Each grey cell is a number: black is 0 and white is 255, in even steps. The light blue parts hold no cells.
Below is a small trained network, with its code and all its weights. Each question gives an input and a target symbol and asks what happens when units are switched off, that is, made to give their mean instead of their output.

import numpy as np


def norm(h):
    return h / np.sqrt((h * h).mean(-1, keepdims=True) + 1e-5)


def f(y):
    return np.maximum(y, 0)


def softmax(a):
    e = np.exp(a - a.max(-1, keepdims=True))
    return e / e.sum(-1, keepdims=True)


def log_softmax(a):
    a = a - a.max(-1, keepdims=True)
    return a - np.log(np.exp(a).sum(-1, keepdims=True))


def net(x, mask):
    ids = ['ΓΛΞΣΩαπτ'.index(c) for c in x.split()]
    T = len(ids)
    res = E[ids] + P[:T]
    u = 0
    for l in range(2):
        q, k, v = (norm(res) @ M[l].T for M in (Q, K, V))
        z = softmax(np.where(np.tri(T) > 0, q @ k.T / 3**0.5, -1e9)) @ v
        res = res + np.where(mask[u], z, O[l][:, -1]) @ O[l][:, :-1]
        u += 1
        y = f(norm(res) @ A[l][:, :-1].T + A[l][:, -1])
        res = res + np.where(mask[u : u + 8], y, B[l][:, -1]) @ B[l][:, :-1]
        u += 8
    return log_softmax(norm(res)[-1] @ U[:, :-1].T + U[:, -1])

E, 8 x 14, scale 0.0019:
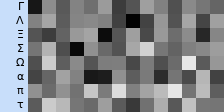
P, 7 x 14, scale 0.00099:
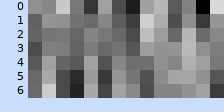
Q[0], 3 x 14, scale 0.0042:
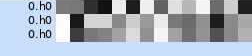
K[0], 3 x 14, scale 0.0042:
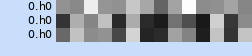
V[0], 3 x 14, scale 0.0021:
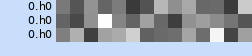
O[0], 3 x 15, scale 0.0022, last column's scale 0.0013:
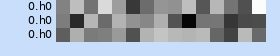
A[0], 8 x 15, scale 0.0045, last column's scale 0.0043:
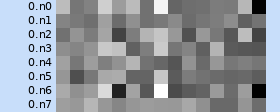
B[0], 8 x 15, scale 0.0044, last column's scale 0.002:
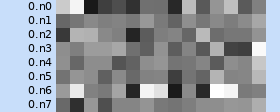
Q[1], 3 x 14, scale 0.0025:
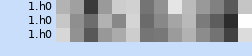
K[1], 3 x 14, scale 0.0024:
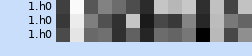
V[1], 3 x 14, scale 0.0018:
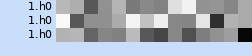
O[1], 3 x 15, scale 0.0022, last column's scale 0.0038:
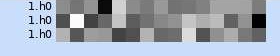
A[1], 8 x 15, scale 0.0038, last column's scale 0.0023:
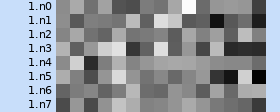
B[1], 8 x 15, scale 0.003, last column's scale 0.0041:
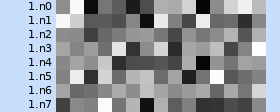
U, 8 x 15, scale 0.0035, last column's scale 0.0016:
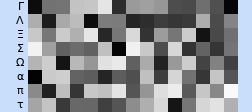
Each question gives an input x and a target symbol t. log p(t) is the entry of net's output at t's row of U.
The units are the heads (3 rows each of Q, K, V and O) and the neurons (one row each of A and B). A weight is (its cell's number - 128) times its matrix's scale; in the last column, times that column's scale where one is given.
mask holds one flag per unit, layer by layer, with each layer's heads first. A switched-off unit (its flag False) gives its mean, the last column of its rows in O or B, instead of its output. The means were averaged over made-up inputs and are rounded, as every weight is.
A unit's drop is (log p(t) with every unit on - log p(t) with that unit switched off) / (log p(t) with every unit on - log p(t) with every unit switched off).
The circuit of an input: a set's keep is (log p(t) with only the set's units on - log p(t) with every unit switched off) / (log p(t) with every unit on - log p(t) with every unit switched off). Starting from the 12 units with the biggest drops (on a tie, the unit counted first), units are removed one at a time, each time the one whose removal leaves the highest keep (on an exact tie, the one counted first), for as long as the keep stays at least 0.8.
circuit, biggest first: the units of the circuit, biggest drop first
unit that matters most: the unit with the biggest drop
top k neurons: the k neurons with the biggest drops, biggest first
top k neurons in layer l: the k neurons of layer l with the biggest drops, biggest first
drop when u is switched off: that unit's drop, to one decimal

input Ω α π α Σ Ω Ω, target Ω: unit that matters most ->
1.n3
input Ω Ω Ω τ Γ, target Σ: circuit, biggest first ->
(0.h0; 1.n1; 1.h0)
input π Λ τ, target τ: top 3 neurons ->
(0.n4; 0.n3; 1.n3)
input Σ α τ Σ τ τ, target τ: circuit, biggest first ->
(0.h0; 1.n0)
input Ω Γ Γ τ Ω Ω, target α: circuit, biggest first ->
(0.h0; 0.n2; 1.n3)
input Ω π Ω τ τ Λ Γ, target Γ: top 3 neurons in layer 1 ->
(1.n7; 1.n3; 1.n0)
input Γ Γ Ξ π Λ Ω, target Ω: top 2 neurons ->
(1.n3; 1.n0)
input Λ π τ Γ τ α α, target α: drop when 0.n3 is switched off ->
0.2
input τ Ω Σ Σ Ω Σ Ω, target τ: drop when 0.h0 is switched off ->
1.6
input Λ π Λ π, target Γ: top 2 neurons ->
(1.n7; 1.n3)
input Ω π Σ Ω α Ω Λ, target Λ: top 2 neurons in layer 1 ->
(1.n3; 1.n0)
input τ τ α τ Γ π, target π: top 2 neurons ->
(1.n3; 1.n0)
